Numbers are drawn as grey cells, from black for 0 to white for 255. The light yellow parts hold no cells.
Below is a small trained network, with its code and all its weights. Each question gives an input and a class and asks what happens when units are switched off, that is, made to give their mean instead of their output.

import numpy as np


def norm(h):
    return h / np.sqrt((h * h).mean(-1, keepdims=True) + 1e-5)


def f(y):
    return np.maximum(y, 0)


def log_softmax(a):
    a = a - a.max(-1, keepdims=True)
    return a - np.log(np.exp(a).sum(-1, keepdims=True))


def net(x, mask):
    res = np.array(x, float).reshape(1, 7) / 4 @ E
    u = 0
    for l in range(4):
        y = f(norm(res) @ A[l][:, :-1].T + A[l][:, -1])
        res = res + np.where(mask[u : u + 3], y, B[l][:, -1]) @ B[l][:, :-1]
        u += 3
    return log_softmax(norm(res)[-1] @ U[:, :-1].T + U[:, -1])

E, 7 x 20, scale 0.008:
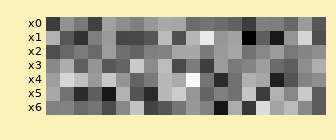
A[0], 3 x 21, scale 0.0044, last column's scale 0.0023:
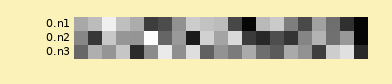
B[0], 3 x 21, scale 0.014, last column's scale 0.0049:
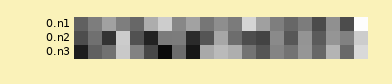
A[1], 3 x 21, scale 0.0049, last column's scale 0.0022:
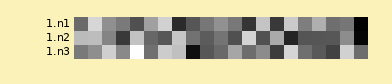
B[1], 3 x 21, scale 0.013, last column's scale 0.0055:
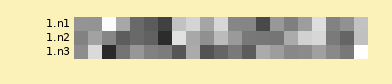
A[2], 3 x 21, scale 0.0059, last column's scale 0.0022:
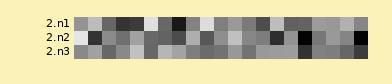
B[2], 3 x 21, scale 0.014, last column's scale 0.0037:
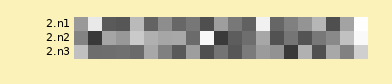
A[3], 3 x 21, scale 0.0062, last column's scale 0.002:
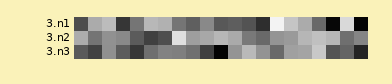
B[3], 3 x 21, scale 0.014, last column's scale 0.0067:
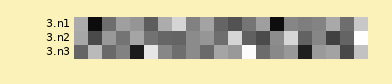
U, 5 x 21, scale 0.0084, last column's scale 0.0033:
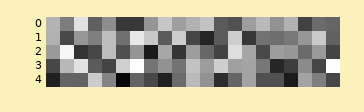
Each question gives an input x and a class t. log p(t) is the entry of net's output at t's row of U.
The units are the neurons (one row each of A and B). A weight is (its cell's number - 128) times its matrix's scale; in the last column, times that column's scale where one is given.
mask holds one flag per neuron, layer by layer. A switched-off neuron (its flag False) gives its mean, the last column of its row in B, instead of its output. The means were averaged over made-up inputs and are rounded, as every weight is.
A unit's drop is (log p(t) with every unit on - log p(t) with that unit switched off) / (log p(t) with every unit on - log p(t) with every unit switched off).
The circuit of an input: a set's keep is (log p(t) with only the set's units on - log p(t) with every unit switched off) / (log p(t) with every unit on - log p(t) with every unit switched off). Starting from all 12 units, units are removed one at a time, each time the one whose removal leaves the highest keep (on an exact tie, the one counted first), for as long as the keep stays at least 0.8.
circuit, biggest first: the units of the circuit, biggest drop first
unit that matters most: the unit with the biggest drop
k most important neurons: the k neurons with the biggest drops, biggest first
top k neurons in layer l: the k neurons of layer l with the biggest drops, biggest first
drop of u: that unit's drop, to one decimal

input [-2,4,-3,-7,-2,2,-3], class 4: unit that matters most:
0.n2
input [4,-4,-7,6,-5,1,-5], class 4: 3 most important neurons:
[0.n3 1.n1 0.n1]
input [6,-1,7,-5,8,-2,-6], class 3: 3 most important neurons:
[0.n1 1.n1 3.n1]
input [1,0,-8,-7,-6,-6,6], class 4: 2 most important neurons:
[0.n2 0.n1]
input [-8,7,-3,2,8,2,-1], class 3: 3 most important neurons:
[0.n1 3.n1 2.n1]
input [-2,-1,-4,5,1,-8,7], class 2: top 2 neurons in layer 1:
[1.n3 1.n2]
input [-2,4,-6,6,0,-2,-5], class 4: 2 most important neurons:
[0.n3 1.n1]
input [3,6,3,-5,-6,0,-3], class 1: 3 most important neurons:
[2.n2 0.n3 0.n1]
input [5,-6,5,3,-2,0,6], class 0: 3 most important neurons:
[1.n1 3.n2 2.n2]
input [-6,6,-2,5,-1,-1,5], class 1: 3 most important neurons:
[2.n2 1.n2 0.n2]
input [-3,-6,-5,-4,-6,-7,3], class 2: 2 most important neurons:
[1.n3 2.n2]
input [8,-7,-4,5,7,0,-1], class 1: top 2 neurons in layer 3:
[3.n1 3.n3]
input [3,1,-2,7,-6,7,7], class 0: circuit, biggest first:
[1.n1 3.n2]
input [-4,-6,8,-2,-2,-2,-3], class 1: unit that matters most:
3.n1
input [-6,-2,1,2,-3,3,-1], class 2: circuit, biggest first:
[2.n1 0.n2]
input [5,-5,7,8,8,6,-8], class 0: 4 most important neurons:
[1.n2 3.n3 1.n3 0.n2]
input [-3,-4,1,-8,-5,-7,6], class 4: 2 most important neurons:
[0.n2 2.n1]
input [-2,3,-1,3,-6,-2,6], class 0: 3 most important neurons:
[1.n1 3.n2 0.n1]
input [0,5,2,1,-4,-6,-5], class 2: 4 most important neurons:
[1.n3 1.n1 2.n3 0.n1]
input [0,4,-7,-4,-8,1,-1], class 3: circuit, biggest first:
[3.n3]
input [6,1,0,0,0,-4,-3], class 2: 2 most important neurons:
[1.n3 1.n1]
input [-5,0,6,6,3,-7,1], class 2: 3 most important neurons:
[1.n3 0.n2 2.n3]
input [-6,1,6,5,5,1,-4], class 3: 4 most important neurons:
[0.n1 0.n2 1.n1 3.n1]
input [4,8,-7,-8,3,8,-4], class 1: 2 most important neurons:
[2.n2 1.n3]
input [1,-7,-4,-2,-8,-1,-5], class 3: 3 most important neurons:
[3.n3 2.n2 1.n1]
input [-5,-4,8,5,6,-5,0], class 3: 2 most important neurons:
[0.n1 2.n1]
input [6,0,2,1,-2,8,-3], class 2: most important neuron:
[2.n1]
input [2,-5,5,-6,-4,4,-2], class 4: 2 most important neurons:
[0.n2 2.n2]
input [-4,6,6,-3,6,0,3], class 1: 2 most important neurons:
[2.n2 3.n3]
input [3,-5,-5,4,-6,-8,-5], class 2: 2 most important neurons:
[1.n3 0.n1]
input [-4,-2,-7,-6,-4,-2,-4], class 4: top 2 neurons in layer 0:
[0.n2 0.n1]
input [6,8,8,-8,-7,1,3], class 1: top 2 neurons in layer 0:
[0.n3 0.n1]
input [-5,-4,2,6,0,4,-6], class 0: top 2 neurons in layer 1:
[1.n2 1.n3]
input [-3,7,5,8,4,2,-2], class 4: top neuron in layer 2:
[2.n1]
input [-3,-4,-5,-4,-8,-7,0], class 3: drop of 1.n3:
-0.1
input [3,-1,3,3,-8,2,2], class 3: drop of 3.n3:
0.2
